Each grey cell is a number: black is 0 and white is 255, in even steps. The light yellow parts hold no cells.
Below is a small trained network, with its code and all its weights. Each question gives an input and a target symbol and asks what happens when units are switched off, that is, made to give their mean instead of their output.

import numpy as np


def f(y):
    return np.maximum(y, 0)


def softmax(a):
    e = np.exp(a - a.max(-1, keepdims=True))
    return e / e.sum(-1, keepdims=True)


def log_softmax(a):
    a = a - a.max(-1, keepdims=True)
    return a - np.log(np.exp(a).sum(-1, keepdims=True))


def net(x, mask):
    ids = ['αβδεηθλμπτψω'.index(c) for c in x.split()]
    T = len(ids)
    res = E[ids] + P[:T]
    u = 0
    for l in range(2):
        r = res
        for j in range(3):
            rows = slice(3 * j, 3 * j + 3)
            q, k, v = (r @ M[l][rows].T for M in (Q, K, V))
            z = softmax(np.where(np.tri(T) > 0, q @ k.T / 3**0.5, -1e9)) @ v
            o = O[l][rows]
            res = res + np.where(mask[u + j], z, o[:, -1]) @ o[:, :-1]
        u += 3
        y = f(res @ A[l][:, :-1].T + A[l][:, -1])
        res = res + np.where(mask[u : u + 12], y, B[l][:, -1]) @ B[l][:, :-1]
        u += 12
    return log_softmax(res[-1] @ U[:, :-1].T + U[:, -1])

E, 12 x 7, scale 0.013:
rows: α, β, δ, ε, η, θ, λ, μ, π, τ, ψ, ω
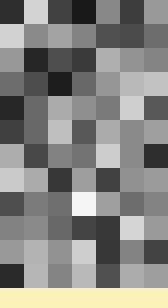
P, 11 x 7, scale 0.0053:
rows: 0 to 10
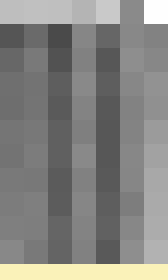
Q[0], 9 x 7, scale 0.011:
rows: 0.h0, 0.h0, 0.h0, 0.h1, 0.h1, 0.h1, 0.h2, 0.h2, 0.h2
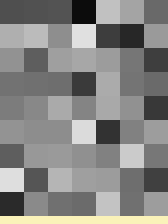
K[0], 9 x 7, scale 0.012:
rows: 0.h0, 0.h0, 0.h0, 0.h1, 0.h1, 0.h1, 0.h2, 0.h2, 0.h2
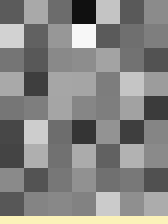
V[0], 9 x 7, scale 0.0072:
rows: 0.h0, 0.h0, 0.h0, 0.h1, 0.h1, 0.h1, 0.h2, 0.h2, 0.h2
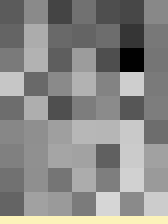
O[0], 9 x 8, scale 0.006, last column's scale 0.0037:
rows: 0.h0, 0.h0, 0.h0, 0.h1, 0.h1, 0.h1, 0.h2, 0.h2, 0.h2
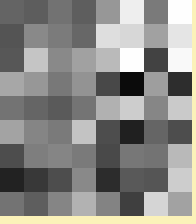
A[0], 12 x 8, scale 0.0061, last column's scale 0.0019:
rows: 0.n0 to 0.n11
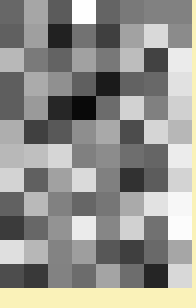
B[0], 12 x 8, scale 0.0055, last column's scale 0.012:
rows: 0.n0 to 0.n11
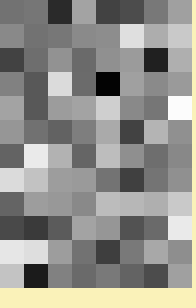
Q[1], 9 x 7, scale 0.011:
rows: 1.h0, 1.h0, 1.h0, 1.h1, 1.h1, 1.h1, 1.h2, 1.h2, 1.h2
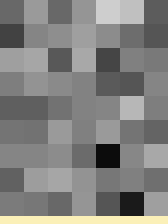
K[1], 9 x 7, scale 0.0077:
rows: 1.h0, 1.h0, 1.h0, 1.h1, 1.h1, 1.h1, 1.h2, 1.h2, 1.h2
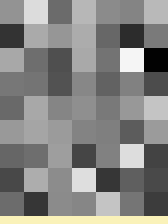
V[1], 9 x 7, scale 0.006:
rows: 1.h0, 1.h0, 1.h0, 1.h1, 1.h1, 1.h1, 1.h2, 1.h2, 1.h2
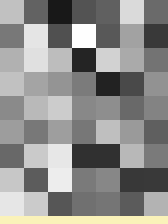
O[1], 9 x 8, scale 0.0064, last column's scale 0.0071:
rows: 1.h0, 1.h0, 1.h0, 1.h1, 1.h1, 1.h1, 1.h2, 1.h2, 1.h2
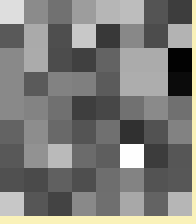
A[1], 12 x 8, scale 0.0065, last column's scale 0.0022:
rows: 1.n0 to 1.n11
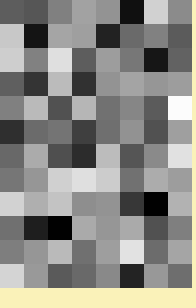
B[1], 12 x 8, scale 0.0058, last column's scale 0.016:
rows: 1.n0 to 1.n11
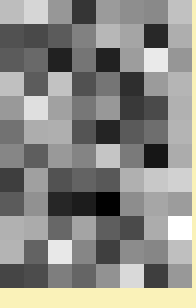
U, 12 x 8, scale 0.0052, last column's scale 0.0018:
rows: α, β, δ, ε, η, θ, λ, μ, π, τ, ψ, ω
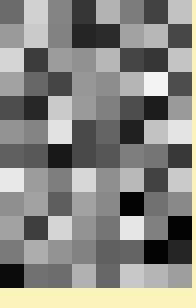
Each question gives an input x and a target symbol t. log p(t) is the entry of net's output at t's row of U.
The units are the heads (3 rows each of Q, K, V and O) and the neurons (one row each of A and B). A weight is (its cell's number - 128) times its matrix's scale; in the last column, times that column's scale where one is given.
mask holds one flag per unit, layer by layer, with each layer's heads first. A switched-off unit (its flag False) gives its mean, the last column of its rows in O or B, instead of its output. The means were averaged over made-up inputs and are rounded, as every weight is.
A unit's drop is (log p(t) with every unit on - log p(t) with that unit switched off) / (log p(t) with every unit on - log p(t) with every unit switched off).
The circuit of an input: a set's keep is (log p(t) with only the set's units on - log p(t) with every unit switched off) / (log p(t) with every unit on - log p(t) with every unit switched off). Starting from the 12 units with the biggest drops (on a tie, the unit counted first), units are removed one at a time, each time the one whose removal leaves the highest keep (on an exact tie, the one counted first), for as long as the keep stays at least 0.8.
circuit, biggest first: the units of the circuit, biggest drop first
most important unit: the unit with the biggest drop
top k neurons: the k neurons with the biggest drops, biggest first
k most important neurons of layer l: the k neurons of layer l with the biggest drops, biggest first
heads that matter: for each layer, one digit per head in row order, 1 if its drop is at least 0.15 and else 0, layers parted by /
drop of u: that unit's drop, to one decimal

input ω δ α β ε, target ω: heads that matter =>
101 / 101
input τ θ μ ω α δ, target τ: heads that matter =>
100 / 001
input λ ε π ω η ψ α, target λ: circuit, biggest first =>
0.h0; 1.h2; 0.h1; 0.n7
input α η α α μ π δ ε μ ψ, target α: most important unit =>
1.h1
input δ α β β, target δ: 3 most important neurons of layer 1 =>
1.n7; 1.n3; 1.n6
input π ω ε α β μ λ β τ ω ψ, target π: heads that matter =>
110 / 101
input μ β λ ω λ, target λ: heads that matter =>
100 / 000
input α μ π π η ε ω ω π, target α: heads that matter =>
110 / 111
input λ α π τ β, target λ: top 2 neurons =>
0.n7; 0.n10
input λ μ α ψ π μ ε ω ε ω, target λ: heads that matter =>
111 / 101
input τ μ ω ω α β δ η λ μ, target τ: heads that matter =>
010 / 001
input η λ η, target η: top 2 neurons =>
1.n1; 0.n3
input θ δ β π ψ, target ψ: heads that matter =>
010 / 100
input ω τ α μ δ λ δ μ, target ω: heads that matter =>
011 / 101
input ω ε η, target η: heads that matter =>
111 / 100
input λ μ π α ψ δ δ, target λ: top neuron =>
0.n7
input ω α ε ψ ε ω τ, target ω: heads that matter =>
001 / 101
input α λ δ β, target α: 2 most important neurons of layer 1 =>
1.n6; 1.n9
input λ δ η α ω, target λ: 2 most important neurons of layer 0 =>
0.n7; 0.n10
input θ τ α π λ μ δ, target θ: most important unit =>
1.h0
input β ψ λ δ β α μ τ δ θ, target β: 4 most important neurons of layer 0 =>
0.n10; 0.n6; 0.n9; 0.n7
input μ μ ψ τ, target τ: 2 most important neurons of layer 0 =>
0.n3; 0.n9
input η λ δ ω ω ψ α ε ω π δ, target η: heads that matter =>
111 / 101
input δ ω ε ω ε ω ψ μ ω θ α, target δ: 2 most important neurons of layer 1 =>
1.n6; 1.n7
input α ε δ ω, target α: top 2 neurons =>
1.n6; 0.n4
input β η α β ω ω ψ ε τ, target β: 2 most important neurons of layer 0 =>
0.n6; 0.n10
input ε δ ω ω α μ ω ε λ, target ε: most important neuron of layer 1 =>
1.n2
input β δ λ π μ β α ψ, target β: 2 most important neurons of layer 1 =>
1.n5; 1.n9
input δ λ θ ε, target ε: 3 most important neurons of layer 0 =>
0.n4; 0.n1; 0.n2
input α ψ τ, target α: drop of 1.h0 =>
0.3
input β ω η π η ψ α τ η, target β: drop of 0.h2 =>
0.2
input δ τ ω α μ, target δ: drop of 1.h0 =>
0.4
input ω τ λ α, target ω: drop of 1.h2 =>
0.2
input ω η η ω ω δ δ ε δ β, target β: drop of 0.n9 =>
0.1
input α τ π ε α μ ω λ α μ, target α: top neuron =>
0.n8
